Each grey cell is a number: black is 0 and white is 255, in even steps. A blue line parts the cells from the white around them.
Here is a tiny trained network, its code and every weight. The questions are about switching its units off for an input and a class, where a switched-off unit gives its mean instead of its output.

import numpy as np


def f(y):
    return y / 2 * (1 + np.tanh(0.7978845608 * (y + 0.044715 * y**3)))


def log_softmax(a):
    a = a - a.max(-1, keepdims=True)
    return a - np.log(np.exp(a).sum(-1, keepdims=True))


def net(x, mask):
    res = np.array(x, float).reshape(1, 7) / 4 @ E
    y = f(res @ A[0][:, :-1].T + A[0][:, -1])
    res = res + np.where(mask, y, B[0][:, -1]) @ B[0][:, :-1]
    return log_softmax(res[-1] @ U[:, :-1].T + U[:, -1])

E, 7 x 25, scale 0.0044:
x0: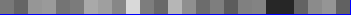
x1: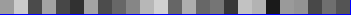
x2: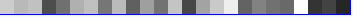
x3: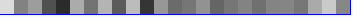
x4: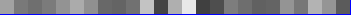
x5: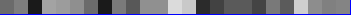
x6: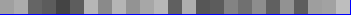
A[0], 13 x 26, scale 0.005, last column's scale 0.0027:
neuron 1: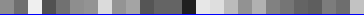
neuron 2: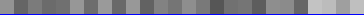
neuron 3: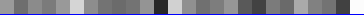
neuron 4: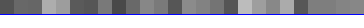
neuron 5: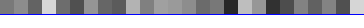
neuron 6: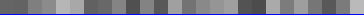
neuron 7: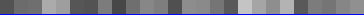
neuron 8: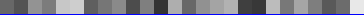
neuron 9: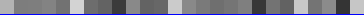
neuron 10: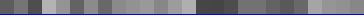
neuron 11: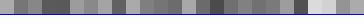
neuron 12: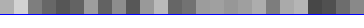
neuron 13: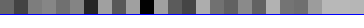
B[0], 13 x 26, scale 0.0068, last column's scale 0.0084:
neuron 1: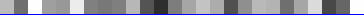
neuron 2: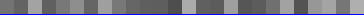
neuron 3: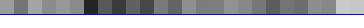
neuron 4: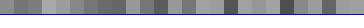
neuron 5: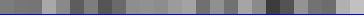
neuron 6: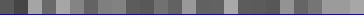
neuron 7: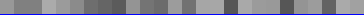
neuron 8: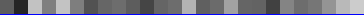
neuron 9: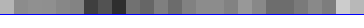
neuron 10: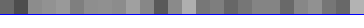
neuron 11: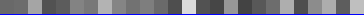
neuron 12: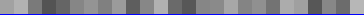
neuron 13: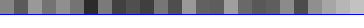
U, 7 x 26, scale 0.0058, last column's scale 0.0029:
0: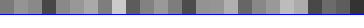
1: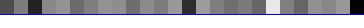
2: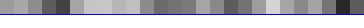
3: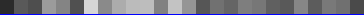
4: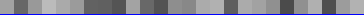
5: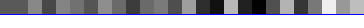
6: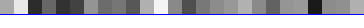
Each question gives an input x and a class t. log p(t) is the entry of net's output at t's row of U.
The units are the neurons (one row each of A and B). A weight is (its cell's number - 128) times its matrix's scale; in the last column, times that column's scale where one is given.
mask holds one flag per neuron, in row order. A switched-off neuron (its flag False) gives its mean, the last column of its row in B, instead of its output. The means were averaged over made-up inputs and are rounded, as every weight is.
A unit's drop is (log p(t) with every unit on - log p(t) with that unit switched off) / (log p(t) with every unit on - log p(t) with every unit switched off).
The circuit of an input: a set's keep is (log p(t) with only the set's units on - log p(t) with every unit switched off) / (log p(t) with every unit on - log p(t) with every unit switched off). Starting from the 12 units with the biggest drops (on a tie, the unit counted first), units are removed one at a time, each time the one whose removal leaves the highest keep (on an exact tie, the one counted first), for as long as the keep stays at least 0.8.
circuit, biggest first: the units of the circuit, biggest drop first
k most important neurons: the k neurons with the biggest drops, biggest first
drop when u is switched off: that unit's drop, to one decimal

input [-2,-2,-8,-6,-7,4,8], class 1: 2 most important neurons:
(neuron 1; neuron 8)
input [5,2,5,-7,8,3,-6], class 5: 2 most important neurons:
(neuron 1; neuron 6)
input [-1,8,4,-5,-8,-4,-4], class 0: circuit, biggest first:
(neuron 12)
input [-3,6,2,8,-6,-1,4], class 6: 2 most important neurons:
(neuron 12; neuron 10)
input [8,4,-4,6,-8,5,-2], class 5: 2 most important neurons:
(neuron 1; neuron 13)
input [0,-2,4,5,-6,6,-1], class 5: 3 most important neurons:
(neuron 1; neuron 7; neuron 4)
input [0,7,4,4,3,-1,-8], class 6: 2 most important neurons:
(neuron 1; neuron 12)
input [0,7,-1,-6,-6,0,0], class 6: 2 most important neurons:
(neuron 1; neuron 12)
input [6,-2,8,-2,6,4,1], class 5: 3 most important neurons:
(neuron 1; neuron 8; neuron 6)
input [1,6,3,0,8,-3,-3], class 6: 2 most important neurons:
(neuron 1; neuron 8)
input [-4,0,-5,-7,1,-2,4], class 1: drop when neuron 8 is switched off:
0.1
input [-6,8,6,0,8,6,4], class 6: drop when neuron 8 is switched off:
0.0
